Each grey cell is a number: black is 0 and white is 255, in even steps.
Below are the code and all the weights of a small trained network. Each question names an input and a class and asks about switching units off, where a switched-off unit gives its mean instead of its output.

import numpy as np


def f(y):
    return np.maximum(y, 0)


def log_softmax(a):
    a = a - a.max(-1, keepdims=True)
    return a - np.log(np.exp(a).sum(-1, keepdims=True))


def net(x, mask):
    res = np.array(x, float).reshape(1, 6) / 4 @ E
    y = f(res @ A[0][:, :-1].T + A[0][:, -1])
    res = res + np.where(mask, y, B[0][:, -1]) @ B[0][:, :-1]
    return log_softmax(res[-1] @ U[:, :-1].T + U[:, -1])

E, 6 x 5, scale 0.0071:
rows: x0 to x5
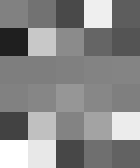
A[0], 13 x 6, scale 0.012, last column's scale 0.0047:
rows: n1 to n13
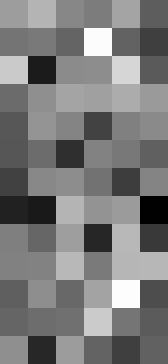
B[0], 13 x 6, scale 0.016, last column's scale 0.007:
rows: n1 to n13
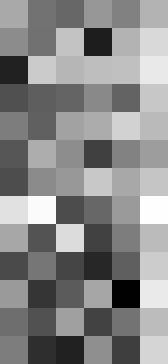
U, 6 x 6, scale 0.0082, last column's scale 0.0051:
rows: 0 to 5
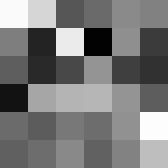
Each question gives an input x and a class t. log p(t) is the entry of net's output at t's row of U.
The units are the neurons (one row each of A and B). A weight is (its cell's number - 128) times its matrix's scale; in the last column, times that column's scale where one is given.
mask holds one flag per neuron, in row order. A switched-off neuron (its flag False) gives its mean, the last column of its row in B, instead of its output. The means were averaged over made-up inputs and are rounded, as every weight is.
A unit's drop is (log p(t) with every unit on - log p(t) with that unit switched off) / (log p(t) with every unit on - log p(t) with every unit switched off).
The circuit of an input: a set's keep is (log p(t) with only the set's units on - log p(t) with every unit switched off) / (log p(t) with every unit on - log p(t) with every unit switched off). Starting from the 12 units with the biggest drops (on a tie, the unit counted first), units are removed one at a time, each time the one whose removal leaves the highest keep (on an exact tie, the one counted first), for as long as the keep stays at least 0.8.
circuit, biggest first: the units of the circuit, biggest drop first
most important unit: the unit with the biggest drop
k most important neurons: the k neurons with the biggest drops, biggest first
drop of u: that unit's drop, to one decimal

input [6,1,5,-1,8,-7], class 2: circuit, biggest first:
[n11]
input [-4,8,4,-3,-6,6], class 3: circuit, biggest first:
[n8, n7, n11]
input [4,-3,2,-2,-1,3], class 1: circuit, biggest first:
[n8, n2]
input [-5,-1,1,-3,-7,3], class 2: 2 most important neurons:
[n13, n8]
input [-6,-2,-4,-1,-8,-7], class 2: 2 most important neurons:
[n13, n2]
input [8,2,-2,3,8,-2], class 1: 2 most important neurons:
[n2, n12]
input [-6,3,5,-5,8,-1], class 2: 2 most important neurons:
[n11, n2]
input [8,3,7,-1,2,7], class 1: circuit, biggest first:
[n2, n8]
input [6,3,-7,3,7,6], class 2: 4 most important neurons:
[n8, n11, n3, n9]
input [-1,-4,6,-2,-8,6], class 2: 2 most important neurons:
[n8, n13]
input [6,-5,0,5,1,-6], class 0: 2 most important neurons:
[n8, n9]
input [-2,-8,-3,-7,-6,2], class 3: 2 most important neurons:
[n3, n11]
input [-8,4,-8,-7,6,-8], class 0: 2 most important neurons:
[n8, n2]
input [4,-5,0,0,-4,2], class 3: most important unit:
n3
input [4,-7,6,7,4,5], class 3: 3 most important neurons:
[n3, n8, n13]
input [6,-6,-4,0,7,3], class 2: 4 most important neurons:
[n11, n9, n8, n4]
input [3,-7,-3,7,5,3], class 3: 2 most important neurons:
[n3, n13]
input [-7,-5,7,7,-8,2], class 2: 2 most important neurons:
[n13, n2]
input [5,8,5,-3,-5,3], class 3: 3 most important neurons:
[n7, n8, n11]
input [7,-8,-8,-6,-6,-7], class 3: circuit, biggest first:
[n3]
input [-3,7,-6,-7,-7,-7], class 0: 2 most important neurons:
[n8, n3]
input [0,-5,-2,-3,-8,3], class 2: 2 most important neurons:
[n13, n8]
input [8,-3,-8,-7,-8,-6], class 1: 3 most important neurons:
[n2, n12, n11]
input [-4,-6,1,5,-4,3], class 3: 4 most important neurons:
[n3, n8, n11, n2]
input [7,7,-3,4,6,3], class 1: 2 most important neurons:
[n2, n3]
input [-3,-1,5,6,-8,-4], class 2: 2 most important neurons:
[n13, n2]
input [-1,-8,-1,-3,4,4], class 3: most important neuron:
[n3]
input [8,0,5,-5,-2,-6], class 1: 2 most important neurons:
[n2, n12]
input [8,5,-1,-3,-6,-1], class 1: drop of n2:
0.7
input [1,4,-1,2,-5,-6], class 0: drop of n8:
1.2
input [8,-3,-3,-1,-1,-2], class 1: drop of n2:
0.3
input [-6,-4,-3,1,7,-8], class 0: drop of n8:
2.3
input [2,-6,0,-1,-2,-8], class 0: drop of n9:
0.0
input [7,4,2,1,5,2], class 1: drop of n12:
0.1
